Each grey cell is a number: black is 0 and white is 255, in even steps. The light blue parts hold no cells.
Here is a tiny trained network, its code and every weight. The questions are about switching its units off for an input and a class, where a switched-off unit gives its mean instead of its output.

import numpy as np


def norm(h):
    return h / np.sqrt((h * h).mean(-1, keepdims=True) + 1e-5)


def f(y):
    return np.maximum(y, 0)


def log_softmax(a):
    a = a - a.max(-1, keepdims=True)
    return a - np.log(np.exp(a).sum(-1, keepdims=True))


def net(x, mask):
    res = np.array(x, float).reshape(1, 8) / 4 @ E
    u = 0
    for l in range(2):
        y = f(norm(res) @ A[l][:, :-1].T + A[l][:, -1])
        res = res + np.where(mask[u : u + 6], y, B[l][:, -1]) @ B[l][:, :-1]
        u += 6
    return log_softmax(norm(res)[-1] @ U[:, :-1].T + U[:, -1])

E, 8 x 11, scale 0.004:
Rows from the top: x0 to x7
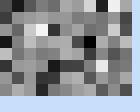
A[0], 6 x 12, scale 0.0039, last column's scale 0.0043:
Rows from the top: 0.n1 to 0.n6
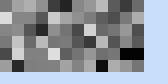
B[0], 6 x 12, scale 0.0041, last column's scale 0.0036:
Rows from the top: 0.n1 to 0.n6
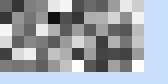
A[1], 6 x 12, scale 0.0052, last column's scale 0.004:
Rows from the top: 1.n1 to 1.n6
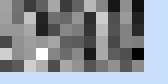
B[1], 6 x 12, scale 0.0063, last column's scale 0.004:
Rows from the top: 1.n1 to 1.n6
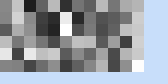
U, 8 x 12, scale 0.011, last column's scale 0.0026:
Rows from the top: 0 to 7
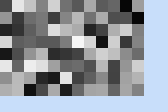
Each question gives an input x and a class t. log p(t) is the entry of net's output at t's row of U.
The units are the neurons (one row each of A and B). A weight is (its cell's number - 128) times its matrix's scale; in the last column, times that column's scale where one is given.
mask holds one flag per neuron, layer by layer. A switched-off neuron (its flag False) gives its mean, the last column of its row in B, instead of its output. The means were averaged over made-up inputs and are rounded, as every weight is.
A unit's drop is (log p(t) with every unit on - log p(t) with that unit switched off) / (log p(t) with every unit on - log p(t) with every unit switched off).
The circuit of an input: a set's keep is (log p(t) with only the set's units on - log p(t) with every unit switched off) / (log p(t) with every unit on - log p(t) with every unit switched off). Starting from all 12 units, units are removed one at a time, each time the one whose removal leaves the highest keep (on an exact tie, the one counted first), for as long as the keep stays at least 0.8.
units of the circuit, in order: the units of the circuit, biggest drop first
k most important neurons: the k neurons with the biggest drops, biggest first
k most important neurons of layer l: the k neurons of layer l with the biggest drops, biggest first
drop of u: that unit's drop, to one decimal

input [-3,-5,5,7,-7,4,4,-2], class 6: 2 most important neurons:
(1.n2, 0.n2)
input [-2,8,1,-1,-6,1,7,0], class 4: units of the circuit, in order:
(1.n2)
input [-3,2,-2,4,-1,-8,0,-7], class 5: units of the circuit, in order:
(0.n1, 1.n5)
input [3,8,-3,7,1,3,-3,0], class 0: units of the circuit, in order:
(1.n4, 0.n1)
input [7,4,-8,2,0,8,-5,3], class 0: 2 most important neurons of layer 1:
(1.n6, 1.n4)
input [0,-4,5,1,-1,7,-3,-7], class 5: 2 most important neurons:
(1.n5, 0.n2)
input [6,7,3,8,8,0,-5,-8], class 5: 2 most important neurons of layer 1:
(1.n5, 1.n6)
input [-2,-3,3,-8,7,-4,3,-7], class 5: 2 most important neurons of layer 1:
(1.n5, 1.n4)
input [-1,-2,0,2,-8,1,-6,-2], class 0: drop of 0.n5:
0.5
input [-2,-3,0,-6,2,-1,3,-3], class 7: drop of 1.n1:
0.3
